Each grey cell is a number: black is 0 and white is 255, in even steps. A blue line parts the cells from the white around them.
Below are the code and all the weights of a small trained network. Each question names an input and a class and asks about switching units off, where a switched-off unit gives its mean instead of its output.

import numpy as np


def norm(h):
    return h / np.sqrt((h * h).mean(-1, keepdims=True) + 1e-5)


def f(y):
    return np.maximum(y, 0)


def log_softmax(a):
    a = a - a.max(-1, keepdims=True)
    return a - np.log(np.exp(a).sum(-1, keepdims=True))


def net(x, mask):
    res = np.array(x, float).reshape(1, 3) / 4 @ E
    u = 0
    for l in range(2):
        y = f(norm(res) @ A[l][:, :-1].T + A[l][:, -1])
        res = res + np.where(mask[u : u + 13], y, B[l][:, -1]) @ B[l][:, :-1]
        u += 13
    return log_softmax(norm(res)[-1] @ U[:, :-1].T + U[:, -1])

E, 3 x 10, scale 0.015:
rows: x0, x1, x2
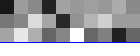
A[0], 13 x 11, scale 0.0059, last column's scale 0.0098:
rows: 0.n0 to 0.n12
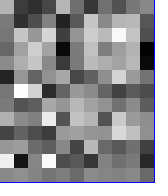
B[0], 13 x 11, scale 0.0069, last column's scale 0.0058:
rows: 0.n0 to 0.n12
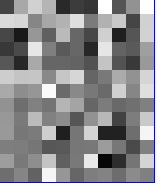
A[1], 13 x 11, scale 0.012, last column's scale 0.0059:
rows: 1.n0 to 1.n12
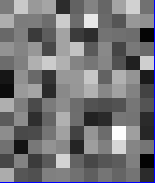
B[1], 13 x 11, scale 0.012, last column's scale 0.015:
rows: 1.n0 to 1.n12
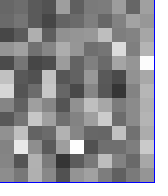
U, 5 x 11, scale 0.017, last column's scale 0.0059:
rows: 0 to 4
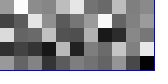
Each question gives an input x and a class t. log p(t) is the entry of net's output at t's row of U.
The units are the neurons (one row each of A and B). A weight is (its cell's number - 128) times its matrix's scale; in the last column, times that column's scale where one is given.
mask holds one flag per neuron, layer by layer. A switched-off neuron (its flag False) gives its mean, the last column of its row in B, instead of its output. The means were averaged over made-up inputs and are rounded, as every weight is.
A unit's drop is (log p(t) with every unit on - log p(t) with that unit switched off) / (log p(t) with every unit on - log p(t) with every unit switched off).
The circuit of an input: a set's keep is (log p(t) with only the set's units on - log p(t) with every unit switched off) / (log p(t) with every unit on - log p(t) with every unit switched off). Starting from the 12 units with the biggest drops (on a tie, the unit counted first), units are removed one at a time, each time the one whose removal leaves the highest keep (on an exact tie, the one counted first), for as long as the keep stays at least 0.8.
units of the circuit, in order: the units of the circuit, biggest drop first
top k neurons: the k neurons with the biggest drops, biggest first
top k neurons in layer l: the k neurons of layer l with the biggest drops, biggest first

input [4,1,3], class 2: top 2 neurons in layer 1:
1.n6, 1.n10
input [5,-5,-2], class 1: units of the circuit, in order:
1.n8
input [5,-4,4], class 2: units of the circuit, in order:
1.n6, 1.n10
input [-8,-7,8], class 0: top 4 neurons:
1.n3, 1.n6, 0.n9, 1.n5
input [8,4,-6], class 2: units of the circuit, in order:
1.n6, 1.n5
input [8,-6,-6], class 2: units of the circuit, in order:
1.n5, 1.n6
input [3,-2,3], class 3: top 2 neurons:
0.n6, 1.n10
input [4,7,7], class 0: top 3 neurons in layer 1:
1.n3, 1.n8, 1.n11
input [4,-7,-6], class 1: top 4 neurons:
1.n8, 1.n11, 1.n2, 0.n6
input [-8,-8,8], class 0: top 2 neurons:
1.n3, 1.n6
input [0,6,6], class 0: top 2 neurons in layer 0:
0.n0, 0.n9
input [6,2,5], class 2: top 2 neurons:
1.n6, 1.n10
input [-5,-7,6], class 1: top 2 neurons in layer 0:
0.n1, 0.n5
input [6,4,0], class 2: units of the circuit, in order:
1.n6
